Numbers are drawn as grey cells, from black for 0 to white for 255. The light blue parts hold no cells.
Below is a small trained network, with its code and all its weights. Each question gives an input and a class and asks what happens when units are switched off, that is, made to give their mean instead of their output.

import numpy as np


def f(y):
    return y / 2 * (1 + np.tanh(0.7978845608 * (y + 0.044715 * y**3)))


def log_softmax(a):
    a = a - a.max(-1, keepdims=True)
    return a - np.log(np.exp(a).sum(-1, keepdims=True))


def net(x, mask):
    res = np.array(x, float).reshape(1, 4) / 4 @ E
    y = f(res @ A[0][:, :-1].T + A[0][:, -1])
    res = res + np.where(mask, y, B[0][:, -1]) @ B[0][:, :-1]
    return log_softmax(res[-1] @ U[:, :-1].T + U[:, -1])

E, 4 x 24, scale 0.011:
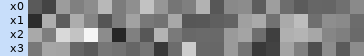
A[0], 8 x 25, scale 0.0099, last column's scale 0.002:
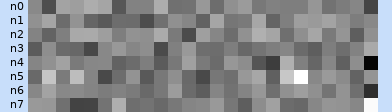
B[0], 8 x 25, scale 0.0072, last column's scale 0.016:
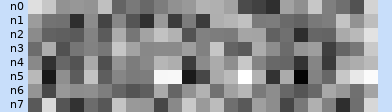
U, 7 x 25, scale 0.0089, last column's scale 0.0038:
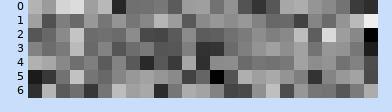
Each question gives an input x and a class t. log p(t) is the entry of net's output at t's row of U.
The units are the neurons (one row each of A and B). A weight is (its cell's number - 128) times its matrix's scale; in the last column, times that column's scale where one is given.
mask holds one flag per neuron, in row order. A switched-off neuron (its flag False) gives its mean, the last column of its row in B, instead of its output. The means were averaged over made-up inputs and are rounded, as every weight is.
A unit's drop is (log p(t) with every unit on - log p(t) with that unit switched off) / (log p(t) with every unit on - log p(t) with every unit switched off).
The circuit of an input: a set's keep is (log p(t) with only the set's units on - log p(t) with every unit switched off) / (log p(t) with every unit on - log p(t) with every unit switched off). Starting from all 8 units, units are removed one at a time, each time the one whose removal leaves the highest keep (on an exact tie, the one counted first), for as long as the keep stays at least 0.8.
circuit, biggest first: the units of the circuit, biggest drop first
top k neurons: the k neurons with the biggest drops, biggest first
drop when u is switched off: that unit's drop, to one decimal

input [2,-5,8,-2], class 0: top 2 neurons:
(n0, n5)
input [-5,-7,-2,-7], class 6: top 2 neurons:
(n5, n7)
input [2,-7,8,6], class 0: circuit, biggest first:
(n5)
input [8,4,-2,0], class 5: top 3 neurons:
(n7, n0, n5)
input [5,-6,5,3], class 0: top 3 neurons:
(n5, n0, n2)
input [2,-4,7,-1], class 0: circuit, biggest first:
(n5, n0)
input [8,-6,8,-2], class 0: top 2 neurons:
(n0, n5)
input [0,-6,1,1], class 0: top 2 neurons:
(n5, n2)
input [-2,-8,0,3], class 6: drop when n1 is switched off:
0.1
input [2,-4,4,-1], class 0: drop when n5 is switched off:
0.3
